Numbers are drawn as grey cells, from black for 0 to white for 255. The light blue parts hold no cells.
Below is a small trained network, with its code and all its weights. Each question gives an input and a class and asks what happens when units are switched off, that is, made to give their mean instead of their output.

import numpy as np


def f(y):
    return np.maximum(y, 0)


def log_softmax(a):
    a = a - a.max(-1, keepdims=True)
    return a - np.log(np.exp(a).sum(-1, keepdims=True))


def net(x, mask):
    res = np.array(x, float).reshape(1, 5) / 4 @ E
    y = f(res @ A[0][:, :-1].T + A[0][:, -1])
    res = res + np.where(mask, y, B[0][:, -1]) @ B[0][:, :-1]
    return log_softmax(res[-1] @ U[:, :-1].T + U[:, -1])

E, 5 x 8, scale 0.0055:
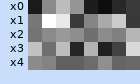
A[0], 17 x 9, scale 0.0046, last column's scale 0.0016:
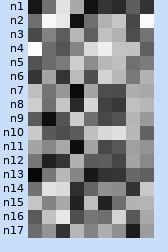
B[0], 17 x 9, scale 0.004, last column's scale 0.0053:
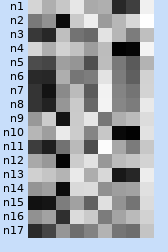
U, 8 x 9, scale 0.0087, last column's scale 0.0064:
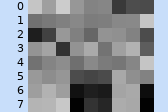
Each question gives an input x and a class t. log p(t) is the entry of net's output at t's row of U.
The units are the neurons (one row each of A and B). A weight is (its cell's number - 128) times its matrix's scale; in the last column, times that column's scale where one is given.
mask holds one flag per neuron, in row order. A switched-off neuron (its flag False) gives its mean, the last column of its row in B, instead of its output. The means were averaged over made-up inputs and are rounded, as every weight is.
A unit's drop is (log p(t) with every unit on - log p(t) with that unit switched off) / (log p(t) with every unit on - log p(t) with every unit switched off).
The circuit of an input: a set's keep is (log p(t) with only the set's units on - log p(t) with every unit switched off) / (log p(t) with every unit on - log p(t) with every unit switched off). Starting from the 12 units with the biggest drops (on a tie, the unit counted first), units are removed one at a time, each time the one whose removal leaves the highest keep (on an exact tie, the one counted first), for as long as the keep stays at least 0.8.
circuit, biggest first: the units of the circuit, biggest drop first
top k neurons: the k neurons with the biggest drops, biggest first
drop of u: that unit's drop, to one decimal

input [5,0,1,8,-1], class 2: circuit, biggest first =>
[n15, n8]
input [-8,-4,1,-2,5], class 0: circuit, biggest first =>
[n4, n10]
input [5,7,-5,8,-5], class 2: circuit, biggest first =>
[n15, n11]
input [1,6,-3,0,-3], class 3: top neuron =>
[n2]
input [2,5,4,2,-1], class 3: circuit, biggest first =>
[n2, n14, n16]
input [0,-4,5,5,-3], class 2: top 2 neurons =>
[n8, n15]
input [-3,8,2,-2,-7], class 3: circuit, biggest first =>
[n2, n16]
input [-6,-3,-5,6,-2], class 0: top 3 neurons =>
[n4, n10, n2]
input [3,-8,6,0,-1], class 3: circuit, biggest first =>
[n9, n12]
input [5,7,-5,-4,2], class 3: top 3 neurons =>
[n2, n14, n16]
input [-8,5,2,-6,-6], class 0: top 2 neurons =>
[n4, n10]
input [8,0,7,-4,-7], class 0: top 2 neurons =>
[n1, n13]
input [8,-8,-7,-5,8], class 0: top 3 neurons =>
[n13, n1, n2]
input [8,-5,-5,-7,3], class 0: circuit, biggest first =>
[n13]
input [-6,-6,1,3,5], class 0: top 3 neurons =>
[n4, n10, n2]
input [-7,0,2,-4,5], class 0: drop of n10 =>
0.3
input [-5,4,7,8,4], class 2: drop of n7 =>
0.2
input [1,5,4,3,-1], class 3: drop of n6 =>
0.1
